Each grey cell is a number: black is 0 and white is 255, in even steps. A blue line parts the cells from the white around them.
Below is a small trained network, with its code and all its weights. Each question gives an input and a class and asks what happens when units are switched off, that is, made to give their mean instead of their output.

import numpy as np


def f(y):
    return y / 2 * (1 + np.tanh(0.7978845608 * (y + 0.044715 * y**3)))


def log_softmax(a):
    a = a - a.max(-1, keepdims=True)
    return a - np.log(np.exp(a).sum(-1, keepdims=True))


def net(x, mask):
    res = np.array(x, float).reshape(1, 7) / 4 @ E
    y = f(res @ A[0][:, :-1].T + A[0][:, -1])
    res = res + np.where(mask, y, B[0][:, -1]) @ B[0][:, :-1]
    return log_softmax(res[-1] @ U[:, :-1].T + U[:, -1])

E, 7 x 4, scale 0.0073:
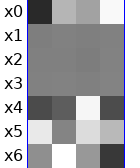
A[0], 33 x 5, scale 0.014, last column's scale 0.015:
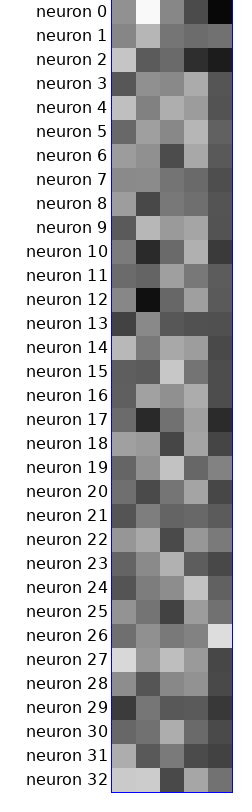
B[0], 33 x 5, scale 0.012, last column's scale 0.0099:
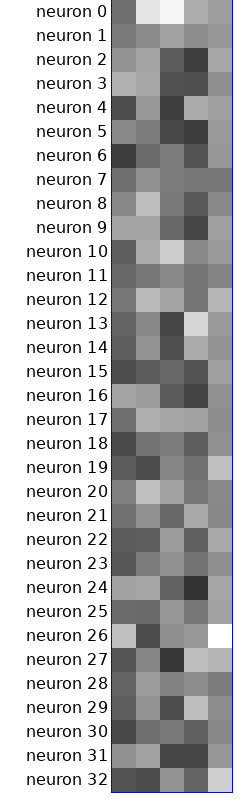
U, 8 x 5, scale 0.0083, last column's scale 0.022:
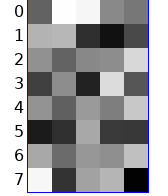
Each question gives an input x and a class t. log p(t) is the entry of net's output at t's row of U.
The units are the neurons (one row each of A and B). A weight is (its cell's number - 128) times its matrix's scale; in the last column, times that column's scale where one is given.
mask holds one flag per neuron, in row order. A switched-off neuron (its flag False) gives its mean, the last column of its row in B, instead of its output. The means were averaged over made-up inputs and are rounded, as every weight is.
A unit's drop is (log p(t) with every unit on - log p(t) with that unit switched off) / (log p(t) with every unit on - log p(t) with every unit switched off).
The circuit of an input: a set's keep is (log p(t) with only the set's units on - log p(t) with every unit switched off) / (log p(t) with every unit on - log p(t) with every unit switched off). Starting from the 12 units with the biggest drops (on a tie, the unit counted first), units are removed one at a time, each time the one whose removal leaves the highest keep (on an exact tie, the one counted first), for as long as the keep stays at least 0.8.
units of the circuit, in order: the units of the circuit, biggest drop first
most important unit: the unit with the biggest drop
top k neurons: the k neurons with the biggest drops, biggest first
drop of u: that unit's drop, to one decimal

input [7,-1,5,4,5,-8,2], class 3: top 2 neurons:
neuron 13; neuron 29
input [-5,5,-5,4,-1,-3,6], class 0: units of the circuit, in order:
neuron 0
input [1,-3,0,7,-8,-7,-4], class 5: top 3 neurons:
neuron 22; neuron 6; neuron 25
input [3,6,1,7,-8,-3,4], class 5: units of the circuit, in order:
neuron 32; neuron 22
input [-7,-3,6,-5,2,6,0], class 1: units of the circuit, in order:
neuron 2; neuron 31
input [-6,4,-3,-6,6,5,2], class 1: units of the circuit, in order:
neuron 31; neuron 2
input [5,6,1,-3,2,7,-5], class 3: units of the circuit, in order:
neuron 4; neuron 27
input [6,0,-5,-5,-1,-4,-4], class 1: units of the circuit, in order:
neuron 24; neuron 3
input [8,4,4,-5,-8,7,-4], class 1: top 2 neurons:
neuron 24; neuron 5
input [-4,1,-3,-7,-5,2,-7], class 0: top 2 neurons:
neuron 12; neuron 10
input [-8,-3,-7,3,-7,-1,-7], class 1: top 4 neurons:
neuron 2; neuron 31; neuron 8; neuron 0
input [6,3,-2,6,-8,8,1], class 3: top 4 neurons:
neuron 27; neuron 4; neuron 14; neuron 19
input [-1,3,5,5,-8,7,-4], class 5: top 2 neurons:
neuron 32; neuron 6
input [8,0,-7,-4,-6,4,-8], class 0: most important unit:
neuron 10
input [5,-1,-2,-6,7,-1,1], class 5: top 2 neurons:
neuron 19; neuron 15
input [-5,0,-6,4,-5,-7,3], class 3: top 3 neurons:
neuron 13; neuron 29; neuron 21
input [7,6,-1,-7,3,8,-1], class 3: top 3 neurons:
neuron 27; neuron 4; neuron 14
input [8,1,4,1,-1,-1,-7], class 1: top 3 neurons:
neuron 24; neuron 5; neuron 3
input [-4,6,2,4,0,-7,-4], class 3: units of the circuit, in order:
neuron 13; neuron 29
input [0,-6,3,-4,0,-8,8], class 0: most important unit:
neuron 0
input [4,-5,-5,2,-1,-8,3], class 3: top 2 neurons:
neuron 13; neuron 29
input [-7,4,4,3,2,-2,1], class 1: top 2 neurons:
neuron 2; neuron 31
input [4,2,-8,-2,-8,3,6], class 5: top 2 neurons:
neuron 32; neuron 22
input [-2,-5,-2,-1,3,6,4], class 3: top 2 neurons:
neuron 27; neuron 4
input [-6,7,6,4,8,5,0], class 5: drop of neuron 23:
0.1
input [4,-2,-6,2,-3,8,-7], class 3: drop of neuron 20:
-0.1
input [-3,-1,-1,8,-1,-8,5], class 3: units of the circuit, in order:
neuron 13
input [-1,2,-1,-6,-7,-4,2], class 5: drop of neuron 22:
0.2
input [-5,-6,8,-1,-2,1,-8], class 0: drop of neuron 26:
0.0
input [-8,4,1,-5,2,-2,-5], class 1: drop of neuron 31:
0.1
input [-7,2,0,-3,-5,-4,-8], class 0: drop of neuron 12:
0.2
